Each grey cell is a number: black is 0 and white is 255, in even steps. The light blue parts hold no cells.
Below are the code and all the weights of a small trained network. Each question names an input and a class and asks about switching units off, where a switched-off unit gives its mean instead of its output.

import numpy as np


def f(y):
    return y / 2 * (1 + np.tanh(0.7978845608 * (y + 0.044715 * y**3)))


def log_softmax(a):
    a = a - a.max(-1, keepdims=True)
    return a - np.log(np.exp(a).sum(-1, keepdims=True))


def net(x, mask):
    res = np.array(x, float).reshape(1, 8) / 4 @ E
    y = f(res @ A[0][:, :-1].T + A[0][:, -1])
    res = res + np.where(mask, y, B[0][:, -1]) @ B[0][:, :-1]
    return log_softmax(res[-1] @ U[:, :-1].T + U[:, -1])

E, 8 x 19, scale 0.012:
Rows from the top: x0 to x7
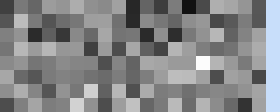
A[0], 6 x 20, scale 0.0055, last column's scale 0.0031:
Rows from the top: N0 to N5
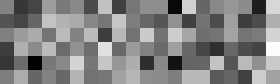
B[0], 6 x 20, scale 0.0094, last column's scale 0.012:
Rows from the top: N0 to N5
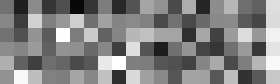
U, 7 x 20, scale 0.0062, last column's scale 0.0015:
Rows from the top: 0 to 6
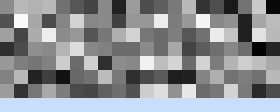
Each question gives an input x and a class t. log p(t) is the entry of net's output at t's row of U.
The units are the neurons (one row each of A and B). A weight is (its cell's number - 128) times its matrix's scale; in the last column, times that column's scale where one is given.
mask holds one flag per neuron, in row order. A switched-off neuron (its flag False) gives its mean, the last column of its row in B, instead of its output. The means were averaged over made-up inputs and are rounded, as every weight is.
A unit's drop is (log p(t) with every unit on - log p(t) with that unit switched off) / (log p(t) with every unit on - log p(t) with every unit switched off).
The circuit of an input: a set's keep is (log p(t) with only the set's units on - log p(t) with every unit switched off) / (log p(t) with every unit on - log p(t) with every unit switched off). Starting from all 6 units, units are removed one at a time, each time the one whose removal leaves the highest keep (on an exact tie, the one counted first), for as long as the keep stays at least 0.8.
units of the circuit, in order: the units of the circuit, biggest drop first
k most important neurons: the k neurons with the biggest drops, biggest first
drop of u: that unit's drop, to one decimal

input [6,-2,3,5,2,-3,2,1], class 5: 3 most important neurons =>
(N4; N2; N5)
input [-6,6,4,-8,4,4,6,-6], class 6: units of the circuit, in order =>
(N4)
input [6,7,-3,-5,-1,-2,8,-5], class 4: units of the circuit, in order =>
(N2; N3)
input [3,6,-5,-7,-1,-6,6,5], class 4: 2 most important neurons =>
(N2; N3)
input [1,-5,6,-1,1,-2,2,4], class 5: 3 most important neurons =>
(N4; N2; N1)
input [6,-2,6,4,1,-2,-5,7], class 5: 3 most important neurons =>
(N4; N2; N3)
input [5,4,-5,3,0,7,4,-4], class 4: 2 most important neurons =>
(N2; N0)
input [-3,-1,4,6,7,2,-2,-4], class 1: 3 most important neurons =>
(N5; N3; N4)
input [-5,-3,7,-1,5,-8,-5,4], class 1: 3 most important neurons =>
(N5; N1; N0)
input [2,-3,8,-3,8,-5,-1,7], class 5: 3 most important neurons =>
(N4; N2; N1)
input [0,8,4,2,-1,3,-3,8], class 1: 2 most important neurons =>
(N5; N0)
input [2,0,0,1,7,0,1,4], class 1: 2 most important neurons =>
(N5; N4)
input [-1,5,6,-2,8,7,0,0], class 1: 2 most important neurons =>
(N4; N5)
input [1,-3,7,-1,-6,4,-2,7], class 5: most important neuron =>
(N4)
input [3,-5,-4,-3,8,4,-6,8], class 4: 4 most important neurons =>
(N2; N3; N0; N4)
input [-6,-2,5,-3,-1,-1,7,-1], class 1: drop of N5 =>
0.3
